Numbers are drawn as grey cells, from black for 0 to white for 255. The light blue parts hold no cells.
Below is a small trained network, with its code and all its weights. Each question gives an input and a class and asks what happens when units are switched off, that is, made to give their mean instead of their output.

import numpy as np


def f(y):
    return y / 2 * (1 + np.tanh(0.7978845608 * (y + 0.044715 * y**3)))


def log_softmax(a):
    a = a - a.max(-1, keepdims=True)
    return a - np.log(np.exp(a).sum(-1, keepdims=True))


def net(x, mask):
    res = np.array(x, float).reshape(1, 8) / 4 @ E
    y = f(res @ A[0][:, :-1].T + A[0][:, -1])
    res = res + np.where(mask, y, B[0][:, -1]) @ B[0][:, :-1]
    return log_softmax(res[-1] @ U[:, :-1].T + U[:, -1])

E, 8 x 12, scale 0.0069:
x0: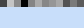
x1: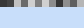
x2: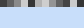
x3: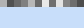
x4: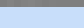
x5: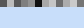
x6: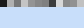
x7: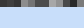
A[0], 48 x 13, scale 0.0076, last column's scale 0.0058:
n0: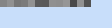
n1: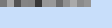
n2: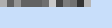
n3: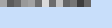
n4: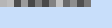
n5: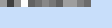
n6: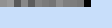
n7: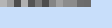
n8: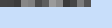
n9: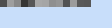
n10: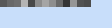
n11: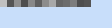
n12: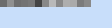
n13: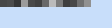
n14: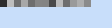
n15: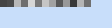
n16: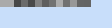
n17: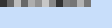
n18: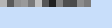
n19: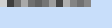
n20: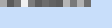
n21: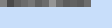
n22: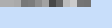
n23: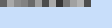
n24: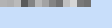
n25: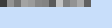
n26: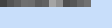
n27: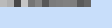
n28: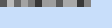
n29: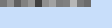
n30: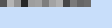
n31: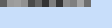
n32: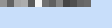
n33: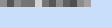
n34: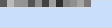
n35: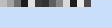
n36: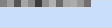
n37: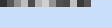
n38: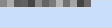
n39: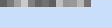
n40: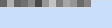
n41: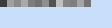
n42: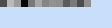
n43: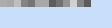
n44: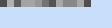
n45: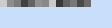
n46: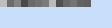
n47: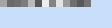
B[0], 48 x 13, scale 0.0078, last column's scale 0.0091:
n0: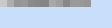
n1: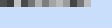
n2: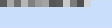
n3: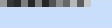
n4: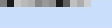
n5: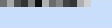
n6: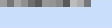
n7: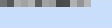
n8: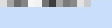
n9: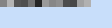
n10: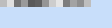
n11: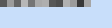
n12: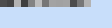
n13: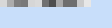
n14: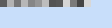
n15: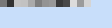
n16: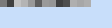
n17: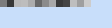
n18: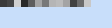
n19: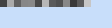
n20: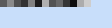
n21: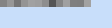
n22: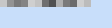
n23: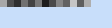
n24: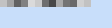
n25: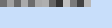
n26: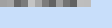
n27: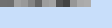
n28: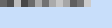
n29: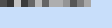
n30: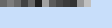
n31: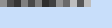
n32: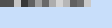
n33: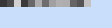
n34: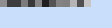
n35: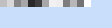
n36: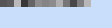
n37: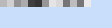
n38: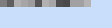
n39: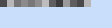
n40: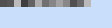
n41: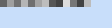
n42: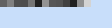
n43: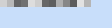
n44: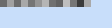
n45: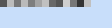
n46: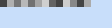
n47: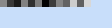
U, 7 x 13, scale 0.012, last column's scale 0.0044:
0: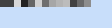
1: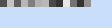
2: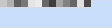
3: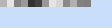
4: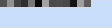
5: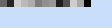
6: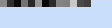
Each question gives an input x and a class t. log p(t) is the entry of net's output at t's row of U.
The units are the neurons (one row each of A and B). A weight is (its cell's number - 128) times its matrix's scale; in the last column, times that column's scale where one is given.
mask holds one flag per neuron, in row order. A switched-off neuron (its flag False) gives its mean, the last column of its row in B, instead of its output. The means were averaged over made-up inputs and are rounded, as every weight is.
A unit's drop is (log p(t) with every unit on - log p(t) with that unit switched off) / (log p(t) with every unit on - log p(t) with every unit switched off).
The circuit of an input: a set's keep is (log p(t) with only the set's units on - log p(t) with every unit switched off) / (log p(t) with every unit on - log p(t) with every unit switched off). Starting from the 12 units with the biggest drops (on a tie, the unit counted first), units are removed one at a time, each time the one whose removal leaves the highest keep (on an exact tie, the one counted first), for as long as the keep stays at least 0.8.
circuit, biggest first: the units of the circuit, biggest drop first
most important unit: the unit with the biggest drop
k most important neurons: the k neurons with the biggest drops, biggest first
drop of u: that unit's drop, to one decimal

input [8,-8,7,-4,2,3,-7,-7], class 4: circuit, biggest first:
(n42)
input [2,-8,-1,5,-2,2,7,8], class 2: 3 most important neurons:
(n8, n13, n26)
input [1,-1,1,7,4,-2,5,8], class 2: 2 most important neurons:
(n8, n13)
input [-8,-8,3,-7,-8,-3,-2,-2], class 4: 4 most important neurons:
(n5, n20, n19, n15)
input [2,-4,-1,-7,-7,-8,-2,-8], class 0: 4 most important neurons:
(n18, n32, n33, n13)
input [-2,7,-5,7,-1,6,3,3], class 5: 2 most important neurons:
(n15, n17)
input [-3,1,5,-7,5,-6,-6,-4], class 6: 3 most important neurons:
(n23, n34, n31)
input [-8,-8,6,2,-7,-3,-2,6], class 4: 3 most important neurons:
(n5, n20, n19)
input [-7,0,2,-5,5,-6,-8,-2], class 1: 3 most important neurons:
(n45, n2, n46)
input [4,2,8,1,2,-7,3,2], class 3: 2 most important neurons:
(n37, n10)
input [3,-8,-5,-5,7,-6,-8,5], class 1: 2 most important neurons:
(n45, n46)
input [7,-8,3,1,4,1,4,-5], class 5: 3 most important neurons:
(n4, n16, n38)
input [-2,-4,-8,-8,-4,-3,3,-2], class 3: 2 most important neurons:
(n35, n47)
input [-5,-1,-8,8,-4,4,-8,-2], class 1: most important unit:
n11
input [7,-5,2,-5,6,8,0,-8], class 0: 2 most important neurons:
(n28, n40)
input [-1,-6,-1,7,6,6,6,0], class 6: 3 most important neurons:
(n47, n3, n18)
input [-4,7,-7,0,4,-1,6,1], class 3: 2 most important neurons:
(n35, n4)
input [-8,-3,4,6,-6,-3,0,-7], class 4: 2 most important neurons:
(n5, n20)
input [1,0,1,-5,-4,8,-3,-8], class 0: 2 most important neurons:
(n28, n1)
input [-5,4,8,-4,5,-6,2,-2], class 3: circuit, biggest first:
(n37)
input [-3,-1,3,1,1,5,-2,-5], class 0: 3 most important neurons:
(n13, n28, n8)
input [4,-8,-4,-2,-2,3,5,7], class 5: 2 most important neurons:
(n4, n16)
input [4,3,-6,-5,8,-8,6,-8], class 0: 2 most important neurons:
(n18, n33)
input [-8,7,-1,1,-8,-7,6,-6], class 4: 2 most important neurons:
(n20, n5)
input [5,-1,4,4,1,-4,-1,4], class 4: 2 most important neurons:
(n35, n42)
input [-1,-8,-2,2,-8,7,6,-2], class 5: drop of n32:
0.1
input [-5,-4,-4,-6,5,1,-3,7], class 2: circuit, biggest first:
(n13)
